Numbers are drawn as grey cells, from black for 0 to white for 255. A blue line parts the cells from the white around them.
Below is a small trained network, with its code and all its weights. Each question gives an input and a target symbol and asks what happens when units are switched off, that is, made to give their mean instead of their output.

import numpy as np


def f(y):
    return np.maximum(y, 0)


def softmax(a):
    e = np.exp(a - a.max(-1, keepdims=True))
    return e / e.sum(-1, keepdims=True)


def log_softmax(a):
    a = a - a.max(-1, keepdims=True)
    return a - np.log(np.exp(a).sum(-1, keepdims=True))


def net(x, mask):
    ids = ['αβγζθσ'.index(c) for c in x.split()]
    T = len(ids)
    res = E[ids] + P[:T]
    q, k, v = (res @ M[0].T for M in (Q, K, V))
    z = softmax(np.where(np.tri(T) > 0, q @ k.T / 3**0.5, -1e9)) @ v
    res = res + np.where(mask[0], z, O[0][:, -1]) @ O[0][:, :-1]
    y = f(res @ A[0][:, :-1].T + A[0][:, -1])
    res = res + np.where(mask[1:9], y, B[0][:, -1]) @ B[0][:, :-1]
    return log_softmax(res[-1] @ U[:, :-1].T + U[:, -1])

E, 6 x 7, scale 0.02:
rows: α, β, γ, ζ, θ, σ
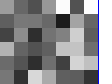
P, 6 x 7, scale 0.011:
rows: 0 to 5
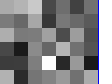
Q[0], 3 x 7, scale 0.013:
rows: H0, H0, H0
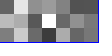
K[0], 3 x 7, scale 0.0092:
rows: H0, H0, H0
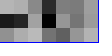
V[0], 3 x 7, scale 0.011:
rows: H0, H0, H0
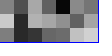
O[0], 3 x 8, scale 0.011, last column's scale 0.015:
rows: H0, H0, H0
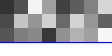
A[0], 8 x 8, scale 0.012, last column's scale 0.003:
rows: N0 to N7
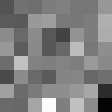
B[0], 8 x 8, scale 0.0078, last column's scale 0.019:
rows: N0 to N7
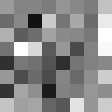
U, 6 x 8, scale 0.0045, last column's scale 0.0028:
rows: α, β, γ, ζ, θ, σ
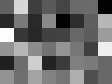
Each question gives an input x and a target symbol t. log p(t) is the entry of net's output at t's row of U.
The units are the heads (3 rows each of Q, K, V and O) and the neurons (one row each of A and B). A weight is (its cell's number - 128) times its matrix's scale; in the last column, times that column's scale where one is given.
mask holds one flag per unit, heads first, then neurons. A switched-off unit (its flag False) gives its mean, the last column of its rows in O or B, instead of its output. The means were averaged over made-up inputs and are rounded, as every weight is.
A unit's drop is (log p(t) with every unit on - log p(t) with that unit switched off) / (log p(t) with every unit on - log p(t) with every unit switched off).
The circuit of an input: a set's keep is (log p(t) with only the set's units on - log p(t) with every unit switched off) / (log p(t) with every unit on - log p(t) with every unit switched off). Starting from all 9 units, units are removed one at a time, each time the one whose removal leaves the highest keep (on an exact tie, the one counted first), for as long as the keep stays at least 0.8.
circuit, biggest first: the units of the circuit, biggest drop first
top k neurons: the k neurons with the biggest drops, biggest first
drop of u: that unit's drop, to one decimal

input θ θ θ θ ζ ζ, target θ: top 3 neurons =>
[N1 N6 N2]
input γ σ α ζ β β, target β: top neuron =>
[N1]
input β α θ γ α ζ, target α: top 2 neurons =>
[N6 N2]
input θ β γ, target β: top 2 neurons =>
[N7 N1]
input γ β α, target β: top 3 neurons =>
[N7 N3 N2]
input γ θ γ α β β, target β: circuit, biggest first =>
[H0 N7 N1]
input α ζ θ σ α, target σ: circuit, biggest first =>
[N7 H0]
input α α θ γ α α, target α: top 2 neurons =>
[N6 N2]
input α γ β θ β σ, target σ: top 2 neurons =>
[N7 N1]
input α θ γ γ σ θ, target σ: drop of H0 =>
1.2
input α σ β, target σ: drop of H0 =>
1.0
